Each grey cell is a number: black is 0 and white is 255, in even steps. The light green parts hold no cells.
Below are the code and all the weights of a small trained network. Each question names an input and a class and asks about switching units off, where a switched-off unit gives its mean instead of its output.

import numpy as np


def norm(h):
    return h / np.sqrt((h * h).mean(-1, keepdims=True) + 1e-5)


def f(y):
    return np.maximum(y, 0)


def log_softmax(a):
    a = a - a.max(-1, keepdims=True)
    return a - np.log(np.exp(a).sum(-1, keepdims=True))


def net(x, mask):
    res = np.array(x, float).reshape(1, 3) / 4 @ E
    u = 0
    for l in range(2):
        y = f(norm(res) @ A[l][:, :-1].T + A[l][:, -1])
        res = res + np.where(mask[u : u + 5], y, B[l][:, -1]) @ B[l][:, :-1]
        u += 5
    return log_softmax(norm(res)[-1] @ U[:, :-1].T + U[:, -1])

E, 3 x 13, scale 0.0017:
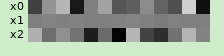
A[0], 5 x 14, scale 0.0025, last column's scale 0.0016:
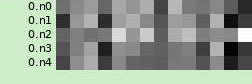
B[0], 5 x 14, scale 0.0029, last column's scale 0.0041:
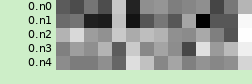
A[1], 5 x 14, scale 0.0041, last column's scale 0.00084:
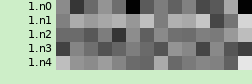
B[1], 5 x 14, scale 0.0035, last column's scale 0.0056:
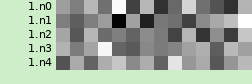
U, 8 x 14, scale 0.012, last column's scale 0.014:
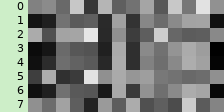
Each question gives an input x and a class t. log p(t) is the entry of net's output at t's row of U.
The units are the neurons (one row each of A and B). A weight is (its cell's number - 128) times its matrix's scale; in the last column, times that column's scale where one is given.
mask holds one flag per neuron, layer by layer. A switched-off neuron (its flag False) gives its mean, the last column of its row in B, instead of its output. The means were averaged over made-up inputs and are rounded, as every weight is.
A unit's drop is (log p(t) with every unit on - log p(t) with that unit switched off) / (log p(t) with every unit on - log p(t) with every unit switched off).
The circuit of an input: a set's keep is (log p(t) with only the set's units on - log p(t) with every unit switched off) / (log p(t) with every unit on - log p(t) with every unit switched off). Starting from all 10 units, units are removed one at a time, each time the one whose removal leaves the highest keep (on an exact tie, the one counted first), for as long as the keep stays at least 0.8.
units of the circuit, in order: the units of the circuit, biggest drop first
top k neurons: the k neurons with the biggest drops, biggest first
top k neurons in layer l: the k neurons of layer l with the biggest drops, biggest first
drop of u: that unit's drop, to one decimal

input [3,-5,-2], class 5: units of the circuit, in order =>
0.n1, 0.n3
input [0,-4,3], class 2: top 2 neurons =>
0.n2, 0.n3
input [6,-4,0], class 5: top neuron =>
1.n1
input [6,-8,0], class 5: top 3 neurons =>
1.n1, 0.n1, 0.n3
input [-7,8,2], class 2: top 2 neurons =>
0.n2, 0.n3
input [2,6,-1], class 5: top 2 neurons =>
0.n1, 0.n3
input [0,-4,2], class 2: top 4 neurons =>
0.n2, 0.n3, 0.n4, 1.n1
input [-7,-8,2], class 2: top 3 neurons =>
0.n2, 0.n3, 1.n0
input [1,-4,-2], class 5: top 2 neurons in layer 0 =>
0.n1, 0.n2
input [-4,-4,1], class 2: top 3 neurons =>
0.n2, 0.n3, 0.n4
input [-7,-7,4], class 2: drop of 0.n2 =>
0.1
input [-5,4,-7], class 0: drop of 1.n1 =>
0.1
